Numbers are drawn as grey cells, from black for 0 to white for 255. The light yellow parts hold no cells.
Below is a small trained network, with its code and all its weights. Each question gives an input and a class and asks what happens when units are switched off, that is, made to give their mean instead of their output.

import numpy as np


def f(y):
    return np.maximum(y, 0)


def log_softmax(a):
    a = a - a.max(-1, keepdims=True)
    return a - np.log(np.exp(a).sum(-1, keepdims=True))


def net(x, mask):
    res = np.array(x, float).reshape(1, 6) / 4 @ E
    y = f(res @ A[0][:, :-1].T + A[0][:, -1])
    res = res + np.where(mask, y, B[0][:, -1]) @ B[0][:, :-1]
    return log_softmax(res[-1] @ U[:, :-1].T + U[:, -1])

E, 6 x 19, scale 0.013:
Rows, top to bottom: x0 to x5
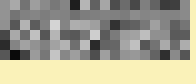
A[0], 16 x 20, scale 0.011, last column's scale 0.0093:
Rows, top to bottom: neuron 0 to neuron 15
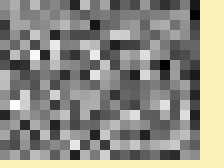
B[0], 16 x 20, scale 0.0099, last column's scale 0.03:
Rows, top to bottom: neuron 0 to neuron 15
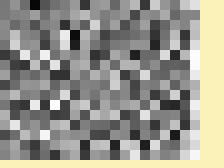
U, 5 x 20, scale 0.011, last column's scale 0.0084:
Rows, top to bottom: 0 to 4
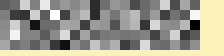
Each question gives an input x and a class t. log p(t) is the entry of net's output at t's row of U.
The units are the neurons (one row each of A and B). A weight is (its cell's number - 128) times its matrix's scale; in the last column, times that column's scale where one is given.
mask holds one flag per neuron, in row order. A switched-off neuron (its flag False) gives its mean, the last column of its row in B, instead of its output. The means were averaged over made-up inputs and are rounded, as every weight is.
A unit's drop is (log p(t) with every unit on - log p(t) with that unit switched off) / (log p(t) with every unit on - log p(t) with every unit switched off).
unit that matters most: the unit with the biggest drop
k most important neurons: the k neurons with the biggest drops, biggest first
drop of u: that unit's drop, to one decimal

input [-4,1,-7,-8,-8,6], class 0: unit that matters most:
neuron 13
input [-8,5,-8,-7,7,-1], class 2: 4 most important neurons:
neuron 14; neuron 5; neuron 4; neuron 9
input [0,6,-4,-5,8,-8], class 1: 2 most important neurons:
neuron 10; neuron 7
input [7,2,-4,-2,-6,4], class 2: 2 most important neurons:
neuron 0; neuron 15
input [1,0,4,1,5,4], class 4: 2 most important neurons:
neuron 10; neuron 11
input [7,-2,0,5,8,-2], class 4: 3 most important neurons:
neuron 11; neuron 14; neuron 2
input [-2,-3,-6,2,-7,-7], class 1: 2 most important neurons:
neuron 10; neuron 11
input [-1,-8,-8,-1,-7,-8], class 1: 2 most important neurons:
neuron 10; neuron 4
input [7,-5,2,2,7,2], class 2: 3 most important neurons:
neuron 0; neuron 15; neuron 7
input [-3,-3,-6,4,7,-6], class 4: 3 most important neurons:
neuron 11; neuron 6; neuron 2
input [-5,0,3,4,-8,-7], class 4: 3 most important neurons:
neuron 7; neuron 6; neuron 12
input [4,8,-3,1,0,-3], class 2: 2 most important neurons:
neuron 6; neuron 15
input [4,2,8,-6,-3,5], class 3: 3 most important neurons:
neuron 4; neuron 5; neuron 9
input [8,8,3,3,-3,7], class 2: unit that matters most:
neuron 0
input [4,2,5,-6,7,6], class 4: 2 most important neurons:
neuron 11; neuron 5
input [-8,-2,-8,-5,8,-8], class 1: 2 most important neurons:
neuron 10; neuron 15
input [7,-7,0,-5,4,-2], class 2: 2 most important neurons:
neuron 15; neuron 5
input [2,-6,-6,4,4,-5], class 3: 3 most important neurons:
neuron 3; neuron 6; neuron 12
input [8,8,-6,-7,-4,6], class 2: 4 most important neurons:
neuron 15; neuron 0; neuron 5; neuron 10
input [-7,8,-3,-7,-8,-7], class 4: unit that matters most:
neuron 7
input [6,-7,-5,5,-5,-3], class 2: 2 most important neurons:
neuron 0; neuron 15
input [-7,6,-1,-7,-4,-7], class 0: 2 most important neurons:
neuron 13; neuron 6
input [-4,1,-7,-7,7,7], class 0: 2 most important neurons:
neuron 13; neuron 10
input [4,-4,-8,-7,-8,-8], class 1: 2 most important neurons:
neuron 10; neuron 5
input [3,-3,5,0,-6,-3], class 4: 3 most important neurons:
neuron 7; neuron 3; neuron 12
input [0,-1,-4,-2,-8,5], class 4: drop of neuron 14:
0.0
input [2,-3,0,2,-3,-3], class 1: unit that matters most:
neuron 11
